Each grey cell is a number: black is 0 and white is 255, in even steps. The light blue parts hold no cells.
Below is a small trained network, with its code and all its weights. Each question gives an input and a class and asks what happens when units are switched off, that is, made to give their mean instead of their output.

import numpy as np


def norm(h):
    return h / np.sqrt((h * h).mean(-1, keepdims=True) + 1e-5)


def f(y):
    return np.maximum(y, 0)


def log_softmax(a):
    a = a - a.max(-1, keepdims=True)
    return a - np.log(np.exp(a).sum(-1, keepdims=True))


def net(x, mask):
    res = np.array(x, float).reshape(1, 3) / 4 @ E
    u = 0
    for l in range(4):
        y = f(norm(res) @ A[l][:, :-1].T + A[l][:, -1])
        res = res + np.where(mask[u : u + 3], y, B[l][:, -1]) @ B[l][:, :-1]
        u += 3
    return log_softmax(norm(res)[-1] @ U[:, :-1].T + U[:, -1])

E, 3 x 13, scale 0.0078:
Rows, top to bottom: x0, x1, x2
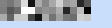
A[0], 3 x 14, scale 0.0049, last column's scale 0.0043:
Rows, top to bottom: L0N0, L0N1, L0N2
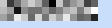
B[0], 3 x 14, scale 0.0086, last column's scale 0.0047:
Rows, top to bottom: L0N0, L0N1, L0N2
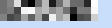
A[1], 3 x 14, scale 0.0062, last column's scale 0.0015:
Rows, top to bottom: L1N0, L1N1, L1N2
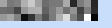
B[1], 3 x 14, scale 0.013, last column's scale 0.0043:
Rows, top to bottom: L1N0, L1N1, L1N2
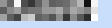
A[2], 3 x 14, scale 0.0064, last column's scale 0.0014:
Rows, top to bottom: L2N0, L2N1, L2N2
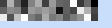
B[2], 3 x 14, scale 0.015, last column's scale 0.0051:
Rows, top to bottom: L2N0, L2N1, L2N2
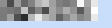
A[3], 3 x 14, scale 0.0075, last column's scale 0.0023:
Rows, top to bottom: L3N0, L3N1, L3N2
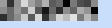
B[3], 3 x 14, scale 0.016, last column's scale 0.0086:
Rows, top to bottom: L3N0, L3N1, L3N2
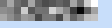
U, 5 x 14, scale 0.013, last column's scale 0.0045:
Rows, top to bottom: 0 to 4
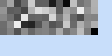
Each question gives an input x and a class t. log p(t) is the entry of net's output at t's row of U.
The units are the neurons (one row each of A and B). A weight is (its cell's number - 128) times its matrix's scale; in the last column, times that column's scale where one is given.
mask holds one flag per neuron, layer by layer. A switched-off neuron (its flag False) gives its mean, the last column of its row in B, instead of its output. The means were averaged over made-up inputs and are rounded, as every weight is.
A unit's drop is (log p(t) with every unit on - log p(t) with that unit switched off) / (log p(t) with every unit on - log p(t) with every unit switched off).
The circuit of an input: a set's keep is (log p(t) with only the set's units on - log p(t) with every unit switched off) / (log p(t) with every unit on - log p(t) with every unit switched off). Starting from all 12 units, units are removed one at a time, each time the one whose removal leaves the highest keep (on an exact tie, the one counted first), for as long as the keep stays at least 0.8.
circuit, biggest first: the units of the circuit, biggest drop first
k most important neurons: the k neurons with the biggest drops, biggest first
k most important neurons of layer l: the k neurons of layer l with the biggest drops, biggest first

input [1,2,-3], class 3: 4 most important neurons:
L1N2, L0N1, L0N0, L2N2
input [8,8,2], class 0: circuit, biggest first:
L3N0
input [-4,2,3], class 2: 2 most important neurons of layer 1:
L1N2, L1N0
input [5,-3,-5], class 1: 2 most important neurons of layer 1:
L1N1, L1N0
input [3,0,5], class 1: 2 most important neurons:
L2N2, L1N2
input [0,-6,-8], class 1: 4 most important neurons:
L2N0, L0N1, L0N0, L1N1
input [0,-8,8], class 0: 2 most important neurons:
L1N2, L2N0
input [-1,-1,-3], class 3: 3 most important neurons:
L1N0, L1N2, L2N2
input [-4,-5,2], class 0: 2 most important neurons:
L1N2, L3N0
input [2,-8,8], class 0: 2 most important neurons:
L1N2, L2N0
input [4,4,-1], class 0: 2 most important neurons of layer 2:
L2N1, L2N0
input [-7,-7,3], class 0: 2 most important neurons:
L1N2, L3N0
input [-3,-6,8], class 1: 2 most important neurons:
L2N2, L0N1
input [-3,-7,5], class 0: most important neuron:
L1N2
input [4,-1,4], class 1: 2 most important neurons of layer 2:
L2N2, L2N1
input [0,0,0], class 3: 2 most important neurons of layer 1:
L1N0, L1N2
